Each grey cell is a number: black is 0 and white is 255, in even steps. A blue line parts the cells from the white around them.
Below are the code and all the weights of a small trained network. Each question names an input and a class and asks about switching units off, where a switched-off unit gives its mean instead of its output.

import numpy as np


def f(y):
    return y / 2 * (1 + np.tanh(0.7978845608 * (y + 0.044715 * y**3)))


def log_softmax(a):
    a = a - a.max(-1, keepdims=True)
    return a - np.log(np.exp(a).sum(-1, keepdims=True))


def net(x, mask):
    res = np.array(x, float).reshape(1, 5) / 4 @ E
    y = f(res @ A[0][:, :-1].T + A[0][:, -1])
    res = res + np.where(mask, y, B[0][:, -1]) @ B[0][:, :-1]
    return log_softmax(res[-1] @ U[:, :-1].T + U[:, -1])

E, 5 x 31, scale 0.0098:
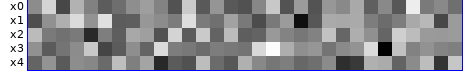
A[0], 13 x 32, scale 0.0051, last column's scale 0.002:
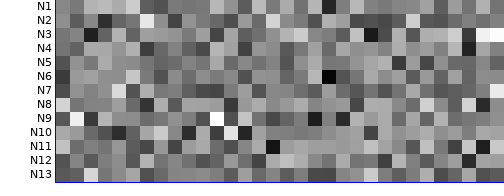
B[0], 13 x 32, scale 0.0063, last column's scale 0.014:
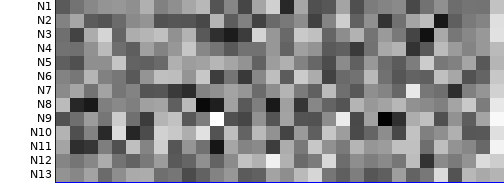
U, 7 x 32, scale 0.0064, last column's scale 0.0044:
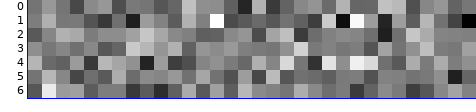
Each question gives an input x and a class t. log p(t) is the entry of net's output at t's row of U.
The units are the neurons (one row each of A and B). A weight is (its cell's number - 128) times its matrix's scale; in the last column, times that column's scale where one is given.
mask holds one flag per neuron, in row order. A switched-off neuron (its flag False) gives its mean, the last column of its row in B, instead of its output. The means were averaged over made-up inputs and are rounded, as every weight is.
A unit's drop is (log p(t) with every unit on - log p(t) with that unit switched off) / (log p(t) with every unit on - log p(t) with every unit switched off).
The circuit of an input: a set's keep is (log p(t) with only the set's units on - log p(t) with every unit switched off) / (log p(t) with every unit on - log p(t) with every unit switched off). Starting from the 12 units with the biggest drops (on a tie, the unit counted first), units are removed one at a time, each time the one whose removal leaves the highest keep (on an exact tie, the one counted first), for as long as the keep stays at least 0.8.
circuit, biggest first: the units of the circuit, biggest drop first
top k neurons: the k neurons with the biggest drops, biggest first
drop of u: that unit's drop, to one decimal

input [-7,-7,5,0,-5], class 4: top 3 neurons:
N11; N9; N8
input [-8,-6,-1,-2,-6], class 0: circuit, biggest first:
N2
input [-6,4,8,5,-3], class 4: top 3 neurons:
N11; N8; N9
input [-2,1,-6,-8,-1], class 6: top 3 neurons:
N8; N11; N10
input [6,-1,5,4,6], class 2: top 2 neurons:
N3; N7
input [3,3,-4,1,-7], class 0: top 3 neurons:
N9; N3; N5
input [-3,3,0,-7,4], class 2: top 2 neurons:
N4; N6
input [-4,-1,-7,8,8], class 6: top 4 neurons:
N11; N8; N7; N2
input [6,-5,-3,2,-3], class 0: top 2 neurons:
N3; N9
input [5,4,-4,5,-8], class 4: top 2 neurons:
N11; N8
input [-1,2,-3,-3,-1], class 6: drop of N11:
0.3
